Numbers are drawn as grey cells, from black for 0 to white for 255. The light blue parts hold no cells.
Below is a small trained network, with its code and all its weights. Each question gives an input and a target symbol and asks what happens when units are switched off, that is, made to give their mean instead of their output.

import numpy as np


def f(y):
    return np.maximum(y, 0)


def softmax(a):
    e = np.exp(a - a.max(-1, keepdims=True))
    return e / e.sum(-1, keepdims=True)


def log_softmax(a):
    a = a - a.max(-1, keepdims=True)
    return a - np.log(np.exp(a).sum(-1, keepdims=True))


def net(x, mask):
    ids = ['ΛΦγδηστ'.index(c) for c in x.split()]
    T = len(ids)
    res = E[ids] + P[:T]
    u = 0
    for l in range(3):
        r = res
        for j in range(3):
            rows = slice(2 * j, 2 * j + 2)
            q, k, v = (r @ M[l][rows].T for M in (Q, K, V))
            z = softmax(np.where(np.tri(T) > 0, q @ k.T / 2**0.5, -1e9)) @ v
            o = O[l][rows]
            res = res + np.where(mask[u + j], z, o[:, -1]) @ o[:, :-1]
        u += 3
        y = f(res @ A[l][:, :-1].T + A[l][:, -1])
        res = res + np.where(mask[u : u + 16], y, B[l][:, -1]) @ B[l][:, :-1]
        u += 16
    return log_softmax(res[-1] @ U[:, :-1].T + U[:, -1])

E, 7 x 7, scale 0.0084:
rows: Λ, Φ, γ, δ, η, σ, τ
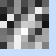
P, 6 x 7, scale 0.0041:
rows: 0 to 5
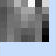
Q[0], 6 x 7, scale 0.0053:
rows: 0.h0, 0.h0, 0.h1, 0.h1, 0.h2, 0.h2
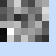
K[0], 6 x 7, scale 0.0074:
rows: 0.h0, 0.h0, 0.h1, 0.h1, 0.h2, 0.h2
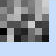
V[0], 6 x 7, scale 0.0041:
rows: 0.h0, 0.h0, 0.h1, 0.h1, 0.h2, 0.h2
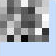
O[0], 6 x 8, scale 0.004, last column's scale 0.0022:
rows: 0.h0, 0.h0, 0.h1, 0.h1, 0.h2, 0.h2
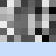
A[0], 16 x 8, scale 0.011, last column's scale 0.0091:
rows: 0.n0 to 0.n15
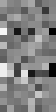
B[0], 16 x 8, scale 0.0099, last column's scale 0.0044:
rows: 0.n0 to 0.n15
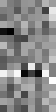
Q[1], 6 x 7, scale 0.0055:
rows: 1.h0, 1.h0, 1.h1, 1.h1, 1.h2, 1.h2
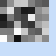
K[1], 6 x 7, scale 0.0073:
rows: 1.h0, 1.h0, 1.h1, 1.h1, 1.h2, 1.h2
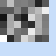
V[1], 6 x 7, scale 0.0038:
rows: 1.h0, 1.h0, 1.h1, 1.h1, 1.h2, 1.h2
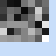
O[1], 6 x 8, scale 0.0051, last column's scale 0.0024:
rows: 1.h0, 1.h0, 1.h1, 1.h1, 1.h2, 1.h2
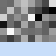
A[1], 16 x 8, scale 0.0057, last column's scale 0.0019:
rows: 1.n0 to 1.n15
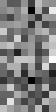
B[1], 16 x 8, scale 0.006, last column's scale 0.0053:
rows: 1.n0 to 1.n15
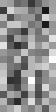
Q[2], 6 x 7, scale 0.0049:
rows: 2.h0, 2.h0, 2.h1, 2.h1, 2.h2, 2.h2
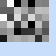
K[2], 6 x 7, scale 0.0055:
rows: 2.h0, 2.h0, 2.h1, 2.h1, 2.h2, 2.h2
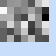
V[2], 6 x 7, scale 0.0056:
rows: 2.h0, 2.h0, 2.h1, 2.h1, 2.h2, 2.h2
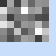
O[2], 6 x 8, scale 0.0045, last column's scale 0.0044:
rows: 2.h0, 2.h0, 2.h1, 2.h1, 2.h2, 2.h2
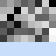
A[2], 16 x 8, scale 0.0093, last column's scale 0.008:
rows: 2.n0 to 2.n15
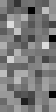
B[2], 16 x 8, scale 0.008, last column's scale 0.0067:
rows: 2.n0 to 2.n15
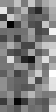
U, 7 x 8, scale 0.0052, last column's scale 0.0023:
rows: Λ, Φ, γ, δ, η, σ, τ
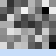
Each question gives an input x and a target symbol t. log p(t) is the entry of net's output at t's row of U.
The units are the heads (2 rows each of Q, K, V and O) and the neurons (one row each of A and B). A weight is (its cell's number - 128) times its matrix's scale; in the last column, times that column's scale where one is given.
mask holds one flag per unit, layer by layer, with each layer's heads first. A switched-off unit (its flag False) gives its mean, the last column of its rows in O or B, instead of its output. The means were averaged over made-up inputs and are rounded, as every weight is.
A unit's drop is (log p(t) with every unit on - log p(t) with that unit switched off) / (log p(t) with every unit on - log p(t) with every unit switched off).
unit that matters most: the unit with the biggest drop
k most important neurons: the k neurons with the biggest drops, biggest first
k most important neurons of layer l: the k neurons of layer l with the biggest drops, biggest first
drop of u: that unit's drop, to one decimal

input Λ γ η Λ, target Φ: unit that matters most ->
0.h0
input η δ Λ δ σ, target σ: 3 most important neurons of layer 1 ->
(1.n15, 1.n3, 1.n1)
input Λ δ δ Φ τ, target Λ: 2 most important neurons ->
(0.n5, 0.n11)
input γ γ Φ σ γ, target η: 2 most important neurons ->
(2.n8, 0.n15)
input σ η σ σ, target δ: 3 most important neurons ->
(2.n14, 2.n1, 1.n0)
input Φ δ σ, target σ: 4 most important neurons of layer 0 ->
(0.n1, 0.n3, 0.n15, 0.n2)
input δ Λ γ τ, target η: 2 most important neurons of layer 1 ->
(1.n14, 1.n6)
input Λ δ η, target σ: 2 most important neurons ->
(0.n3, 0.n1)
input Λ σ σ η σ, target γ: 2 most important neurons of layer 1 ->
(1.n1, 1.n2)
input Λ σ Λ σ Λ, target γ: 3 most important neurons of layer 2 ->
(2.n8, 2.n2, 2.n1)
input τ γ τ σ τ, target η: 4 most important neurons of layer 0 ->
(0.n15, 0.n11, 0.n7, 0.n2)
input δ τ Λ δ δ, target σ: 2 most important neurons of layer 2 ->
(2.n8, 2.n4)
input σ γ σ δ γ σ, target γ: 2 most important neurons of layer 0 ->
(0.n15, 0.n5)
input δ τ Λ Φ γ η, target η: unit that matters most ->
2.h2
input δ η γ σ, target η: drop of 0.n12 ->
0.1
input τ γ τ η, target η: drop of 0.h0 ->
-0.1
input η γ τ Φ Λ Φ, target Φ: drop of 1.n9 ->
0.2
